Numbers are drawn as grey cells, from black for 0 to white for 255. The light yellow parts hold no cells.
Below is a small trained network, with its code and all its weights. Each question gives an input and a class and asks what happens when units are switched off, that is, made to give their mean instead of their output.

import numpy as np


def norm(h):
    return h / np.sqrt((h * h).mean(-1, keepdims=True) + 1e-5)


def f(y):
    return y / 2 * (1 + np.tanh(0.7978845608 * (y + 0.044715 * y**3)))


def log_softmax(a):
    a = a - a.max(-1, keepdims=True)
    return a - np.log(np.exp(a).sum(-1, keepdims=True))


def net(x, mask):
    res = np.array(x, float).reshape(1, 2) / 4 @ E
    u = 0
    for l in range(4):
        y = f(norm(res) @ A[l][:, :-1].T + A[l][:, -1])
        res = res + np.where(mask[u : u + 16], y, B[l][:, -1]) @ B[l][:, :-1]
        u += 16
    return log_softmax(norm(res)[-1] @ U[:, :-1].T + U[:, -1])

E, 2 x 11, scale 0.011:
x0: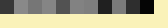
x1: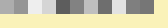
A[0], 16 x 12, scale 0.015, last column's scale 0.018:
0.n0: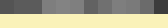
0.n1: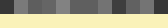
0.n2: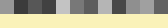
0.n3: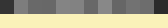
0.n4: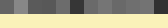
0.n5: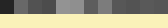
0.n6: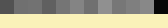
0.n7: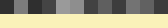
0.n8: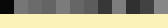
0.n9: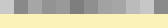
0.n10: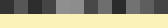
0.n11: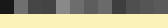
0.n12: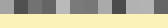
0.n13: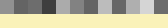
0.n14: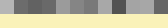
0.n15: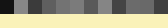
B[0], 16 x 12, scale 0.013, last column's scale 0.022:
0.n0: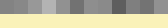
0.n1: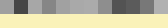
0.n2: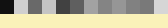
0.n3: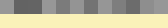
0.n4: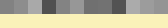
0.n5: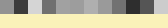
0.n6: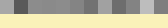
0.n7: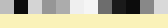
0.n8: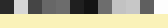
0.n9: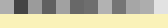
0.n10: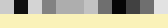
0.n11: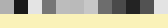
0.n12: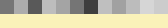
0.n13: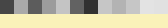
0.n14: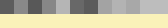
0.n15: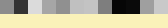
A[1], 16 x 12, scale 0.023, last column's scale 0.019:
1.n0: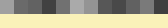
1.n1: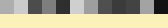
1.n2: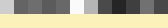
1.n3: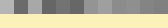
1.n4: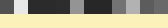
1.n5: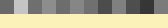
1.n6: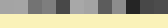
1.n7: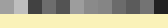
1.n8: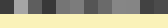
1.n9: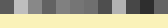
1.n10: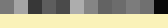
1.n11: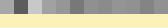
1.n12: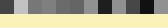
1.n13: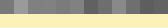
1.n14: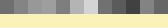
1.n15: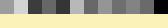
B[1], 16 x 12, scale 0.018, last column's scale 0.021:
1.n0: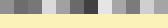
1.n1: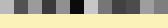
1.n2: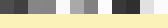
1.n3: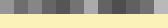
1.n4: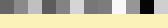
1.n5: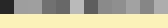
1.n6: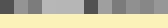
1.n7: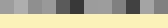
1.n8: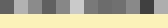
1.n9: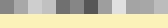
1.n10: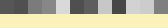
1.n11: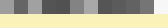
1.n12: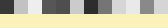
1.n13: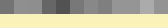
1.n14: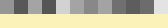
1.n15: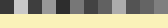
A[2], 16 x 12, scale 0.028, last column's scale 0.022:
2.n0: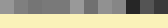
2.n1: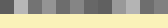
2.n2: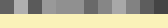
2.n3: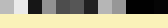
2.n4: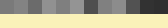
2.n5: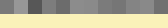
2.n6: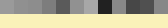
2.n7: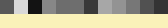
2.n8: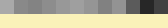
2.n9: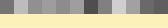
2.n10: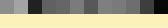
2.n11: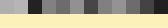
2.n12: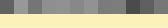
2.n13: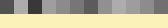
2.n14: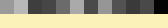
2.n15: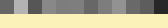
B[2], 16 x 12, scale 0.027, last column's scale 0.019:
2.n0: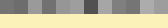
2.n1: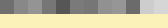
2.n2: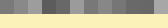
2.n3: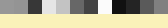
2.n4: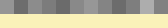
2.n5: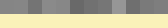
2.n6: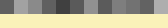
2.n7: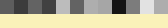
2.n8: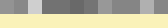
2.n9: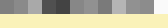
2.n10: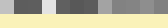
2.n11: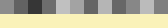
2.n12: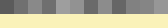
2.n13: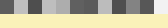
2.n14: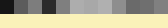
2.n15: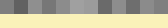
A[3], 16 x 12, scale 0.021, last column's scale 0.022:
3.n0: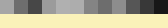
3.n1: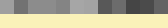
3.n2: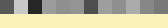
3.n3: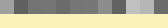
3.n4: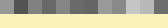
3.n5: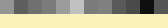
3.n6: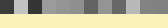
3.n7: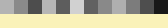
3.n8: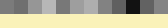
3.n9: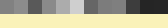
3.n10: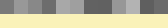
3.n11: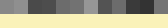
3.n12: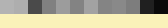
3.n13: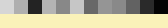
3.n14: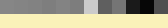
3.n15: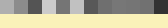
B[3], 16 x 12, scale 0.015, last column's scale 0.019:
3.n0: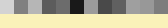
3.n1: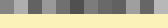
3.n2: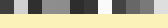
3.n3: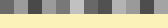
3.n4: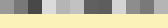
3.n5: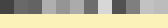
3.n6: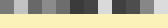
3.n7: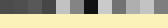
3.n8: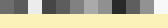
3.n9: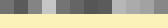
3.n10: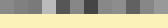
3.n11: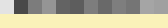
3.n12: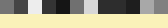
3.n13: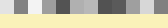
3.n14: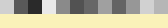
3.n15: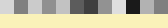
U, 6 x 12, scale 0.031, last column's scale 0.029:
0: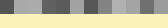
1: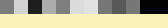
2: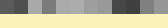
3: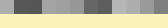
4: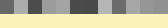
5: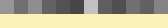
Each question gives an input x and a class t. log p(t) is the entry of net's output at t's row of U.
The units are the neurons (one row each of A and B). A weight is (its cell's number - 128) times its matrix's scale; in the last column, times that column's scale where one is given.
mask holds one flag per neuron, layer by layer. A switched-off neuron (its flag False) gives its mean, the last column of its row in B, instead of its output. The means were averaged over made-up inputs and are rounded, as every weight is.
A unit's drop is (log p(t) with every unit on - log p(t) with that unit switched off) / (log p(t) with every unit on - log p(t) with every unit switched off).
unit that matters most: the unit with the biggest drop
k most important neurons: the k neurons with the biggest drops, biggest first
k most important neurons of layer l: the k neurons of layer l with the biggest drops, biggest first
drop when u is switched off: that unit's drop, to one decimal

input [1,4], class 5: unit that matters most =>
0.n8
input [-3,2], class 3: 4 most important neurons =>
(0.n9, 0.n8, 0.n2, 2.n13)
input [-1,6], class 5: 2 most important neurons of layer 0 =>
(0.n7, 0.n10)
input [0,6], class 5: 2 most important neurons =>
(0.n7, 0.n8)
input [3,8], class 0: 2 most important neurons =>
(0.n10, 0.n7)
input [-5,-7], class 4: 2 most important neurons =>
(0.n13, 0.n12)
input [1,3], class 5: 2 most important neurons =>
(0.n13, 0.n8)
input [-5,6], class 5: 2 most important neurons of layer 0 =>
(0.n8, 0.n13)
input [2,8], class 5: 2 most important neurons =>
(0.n8, 0.n7)
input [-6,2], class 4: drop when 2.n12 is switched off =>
0.0
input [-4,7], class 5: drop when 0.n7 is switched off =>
0.2
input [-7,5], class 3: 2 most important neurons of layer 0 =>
(0.n8, 0.n9)
